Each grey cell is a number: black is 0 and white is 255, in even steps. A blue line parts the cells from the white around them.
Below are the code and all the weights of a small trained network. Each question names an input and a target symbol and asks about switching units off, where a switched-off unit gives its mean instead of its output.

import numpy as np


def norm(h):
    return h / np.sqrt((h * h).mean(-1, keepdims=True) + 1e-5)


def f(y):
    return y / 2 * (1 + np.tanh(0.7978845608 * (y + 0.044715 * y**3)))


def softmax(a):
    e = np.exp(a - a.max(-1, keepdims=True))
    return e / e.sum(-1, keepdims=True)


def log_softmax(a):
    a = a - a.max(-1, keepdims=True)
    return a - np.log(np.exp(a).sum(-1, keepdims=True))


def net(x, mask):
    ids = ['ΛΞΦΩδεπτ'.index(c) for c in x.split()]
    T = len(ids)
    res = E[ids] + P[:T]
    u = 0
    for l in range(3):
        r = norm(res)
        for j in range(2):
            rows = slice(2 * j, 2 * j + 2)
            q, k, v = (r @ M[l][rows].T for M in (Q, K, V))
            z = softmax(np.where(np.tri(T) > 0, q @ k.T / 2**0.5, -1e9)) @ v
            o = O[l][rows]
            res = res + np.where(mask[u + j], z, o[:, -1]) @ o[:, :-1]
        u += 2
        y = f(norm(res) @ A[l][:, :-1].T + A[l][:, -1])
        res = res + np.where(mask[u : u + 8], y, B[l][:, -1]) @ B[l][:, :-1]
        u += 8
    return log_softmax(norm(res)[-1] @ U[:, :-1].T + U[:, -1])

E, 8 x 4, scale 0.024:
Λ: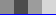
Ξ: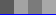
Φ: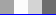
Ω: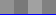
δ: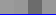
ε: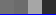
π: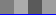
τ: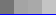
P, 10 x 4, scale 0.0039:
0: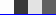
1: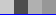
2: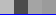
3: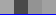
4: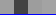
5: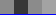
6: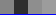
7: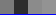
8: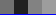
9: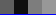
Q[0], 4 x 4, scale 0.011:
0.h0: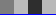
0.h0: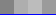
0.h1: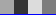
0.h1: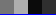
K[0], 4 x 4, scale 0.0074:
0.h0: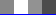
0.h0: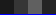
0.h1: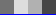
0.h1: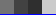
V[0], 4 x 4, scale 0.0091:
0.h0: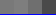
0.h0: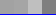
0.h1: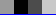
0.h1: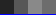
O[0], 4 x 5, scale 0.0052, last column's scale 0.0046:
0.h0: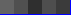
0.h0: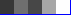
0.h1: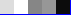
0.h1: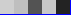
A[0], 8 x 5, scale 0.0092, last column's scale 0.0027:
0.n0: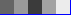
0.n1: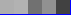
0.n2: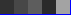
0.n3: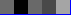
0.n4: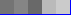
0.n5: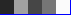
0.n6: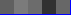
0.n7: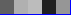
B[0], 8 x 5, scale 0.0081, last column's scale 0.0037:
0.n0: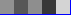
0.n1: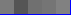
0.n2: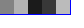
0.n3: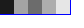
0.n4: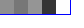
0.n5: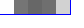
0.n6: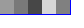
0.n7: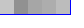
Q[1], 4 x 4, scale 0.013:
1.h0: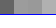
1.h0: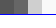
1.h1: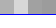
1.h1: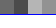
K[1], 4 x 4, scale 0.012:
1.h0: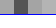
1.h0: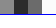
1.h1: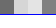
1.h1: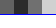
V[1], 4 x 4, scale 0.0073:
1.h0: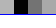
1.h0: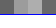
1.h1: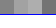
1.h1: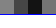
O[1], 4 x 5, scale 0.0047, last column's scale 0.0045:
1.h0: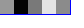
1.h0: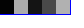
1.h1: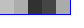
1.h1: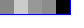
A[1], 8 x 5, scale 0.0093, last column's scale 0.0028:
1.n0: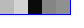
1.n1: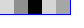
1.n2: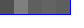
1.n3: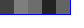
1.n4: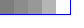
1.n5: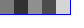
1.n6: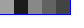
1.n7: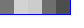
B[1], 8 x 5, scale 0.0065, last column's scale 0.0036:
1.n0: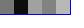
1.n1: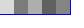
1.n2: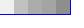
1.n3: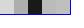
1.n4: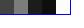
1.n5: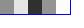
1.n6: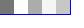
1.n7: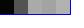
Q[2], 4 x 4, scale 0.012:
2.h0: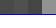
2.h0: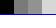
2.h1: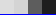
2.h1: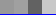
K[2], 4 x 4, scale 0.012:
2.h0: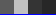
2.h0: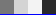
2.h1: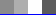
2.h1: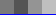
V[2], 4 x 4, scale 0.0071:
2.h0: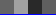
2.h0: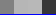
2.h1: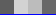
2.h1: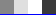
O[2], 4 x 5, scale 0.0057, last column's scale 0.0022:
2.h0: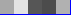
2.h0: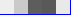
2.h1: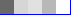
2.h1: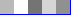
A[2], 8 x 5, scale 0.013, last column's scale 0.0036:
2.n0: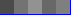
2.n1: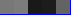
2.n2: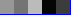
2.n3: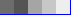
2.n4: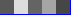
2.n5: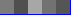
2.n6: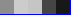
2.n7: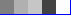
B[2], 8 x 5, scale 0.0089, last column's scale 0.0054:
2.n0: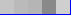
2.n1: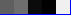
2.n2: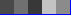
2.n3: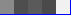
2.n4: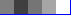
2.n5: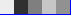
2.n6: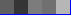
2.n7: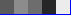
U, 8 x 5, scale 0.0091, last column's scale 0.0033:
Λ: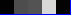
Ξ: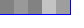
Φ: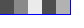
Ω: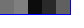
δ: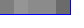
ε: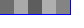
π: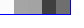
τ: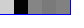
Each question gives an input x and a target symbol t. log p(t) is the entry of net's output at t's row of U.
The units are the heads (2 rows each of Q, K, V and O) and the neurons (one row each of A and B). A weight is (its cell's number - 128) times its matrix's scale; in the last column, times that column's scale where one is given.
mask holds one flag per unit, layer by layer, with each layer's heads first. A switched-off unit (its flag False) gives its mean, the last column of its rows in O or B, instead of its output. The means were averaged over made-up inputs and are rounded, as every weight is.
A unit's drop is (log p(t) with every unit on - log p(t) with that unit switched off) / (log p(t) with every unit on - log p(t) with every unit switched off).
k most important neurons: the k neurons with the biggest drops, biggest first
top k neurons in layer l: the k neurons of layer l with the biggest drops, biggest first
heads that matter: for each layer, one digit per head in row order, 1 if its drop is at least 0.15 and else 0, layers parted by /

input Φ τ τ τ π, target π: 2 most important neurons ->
0.n5, 1.n1
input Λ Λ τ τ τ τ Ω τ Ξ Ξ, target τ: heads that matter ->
01 / 00 / 10
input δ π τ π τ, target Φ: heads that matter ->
01 / 00 / 00
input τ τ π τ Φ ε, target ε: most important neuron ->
0.n7
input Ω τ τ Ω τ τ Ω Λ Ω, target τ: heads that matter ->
01 / 10 / 01
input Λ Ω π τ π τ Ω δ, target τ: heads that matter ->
01 / 10 / 10
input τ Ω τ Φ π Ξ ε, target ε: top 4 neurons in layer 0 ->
0.n2, 0.n7, 0.n6, 0.n3
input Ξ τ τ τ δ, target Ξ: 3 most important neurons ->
0.n2, 1.n6, 0.n5
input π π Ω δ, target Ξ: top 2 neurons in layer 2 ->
2.n1, 2.n4
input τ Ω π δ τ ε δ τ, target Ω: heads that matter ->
01 / 00 / 00
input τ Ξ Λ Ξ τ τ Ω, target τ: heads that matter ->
00 / 10 / 00
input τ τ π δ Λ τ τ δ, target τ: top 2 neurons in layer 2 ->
2.n3, 2.n1
